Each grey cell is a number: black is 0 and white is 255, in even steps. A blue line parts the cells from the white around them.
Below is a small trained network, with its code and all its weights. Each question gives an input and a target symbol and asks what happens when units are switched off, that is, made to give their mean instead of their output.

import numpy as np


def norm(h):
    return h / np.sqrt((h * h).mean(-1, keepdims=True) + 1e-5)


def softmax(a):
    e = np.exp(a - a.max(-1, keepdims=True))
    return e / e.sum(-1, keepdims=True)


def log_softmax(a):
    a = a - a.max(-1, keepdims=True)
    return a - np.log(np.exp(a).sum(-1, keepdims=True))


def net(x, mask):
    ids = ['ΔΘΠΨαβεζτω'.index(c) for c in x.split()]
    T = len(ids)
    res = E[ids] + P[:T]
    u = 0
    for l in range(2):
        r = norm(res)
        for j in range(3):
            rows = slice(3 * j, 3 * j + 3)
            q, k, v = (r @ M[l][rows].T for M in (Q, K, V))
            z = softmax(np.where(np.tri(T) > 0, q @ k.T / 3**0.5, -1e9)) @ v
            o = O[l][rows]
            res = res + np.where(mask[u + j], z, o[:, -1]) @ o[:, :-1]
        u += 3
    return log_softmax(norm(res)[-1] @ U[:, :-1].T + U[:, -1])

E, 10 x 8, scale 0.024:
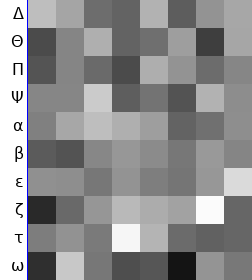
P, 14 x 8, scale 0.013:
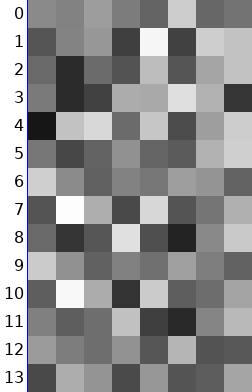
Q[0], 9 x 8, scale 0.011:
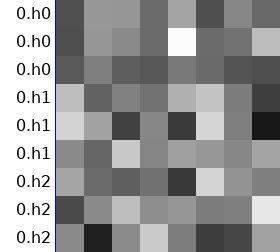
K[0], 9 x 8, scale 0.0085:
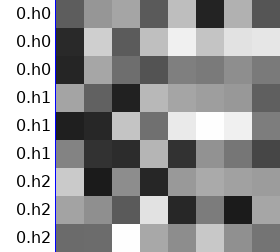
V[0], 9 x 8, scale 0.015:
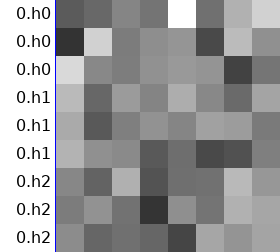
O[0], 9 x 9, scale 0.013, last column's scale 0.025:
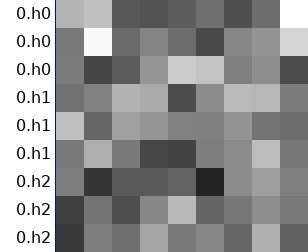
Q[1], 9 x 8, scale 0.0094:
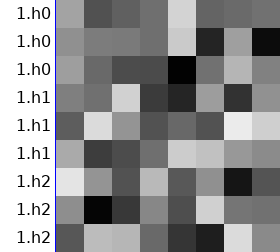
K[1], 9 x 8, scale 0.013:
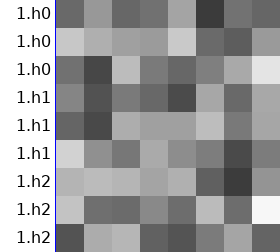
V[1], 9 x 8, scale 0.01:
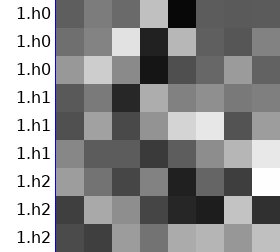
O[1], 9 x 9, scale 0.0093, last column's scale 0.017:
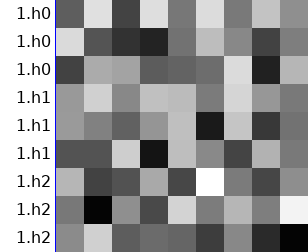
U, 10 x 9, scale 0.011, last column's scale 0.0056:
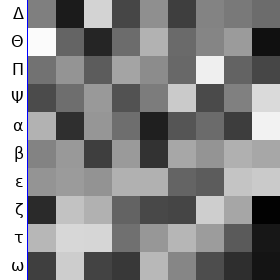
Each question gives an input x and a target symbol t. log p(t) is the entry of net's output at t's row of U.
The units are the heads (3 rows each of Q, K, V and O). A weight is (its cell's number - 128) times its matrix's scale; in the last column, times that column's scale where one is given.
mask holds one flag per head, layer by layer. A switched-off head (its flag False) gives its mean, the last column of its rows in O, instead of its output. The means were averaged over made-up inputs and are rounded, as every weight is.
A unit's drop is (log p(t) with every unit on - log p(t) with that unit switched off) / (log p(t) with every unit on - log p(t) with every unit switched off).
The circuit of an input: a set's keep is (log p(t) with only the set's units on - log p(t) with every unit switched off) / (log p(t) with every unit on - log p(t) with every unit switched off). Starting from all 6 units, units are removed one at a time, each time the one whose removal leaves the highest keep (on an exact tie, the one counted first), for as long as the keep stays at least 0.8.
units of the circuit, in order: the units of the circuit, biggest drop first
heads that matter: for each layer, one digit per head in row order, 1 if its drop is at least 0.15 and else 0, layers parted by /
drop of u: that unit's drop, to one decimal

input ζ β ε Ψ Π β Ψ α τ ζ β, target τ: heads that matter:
001 / 000
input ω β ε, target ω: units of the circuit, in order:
0.h1
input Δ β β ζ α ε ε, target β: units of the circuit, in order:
0.h0, 1.h2, 0.h2
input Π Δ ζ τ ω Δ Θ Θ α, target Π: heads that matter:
101 / 010
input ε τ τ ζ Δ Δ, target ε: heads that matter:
111 / 100
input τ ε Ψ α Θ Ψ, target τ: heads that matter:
001 / 000
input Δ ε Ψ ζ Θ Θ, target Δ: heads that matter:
110 / 110
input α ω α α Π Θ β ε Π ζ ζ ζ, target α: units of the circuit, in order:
0.h0, 1.h0
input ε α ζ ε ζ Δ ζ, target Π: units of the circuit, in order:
0.h2, 0.h1
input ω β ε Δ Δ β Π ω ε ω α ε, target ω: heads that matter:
010 / 100
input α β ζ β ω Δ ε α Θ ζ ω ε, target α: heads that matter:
101 / 110
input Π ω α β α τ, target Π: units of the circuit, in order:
0.h0, 1.h1, 0.h2, 1.h0
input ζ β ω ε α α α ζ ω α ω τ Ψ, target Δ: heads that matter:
100 / 001
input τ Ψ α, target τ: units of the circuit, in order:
0.h2
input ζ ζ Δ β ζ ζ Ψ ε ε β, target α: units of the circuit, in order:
0.h1, 1.h1
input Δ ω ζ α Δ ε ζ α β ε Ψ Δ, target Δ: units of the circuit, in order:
0.h0, 0.h1, 1.h1, 1.h0
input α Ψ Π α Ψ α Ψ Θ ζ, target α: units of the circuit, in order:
0.h0, 0.h2, 1.h0
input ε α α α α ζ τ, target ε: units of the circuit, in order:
0.h1, 0.h0, 1.h2
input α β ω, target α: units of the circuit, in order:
0.h0, 1.h0
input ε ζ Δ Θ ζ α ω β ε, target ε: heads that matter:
101 / 110
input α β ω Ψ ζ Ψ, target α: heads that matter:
101 / 010
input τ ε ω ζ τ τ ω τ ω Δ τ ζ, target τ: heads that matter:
001 / 000
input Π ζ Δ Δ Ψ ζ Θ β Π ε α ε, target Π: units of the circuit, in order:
0.h0, 1.h1, 0.h2
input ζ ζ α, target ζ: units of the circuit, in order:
0.h1
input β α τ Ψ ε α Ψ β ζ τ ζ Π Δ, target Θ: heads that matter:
111 / 000
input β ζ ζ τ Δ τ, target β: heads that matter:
110 / 010
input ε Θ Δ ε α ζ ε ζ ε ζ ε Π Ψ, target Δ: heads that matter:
100 / 000
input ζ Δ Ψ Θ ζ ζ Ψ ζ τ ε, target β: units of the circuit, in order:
0.h0, 1.h2
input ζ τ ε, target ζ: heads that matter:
010 / 101
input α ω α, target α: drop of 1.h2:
0.1
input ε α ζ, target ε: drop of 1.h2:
0.0
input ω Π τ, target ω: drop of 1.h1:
0.0
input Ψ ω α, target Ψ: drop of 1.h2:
0.1
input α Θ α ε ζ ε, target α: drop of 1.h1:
0.2
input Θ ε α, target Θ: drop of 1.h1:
0.3
